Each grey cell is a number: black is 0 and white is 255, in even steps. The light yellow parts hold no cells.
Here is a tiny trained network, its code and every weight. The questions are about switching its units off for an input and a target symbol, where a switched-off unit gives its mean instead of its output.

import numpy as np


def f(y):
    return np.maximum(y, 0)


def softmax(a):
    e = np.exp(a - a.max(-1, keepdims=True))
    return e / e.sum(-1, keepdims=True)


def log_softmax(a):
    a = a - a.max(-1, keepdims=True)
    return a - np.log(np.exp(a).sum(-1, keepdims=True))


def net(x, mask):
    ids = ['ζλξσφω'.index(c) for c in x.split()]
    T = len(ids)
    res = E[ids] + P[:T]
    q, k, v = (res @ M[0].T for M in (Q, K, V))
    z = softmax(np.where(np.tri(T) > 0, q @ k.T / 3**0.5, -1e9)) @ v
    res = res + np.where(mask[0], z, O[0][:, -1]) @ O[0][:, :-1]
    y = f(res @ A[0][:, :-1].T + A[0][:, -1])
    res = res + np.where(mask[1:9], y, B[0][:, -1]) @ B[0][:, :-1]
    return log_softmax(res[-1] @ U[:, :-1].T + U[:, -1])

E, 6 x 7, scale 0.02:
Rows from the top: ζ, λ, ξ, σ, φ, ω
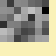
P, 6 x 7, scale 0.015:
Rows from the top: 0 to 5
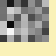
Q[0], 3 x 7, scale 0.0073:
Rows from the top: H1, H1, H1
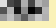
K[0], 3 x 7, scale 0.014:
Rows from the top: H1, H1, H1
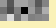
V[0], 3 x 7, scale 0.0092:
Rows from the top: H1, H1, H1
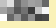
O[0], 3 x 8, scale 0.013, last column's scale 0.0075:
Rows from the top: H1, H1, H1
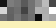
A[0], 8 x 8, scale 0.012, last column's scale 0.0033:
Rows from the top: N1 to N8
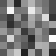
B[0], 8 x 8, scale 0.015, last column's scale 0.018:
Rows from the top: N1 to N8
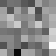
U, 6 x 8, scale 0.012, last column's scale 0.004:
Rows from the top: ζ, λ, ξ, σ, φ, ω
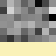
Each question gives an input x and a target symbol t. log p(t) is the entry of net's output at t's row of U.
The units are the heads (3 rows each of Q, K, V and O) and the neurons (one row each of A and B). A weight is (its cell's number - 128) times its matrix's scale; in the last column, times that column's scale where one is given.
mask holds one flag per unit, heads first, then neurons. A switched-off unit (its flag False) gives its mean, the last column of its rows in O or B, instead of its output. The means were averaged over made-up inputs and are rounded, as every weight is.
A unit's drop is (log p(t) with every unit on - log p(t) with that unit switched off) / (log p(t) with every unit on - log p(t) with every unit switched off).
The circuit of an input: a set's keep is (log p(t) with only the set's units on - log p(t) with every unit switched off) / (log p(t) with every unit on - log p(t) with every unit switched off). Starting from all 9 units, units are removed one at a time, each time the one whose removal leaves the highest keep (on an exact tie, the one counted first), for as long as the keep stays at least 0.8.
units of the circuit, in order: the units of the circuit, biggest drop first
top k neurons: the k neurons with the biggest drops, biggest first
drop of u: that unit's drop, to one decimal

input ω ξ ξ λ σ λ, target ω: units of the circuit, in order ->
(N1; N3)
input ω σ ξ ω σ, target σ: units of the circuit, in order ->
(N2; N7)
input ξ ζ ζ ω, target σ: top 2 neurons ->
(N7; N4)
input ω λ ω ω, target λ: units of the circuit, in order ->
(H1; N4)
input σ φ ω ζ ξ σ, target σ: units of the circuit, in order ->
(H1; N2)
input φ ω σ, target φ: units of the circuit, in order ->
(H1; N5)
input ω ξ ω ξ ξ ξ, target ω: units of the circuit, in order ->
(H1; N3)
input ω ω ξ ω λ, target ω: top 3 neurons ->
(N1; N2; N8)
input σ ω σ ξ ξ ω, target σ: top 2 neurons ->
(N2; N7)
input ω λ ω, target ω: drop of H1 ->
0.5
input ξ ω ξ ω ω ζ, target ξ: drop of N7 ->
0.2
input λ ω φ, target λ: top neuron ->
(N6)
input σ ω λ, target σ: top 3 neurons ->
(N2; N7; N5)
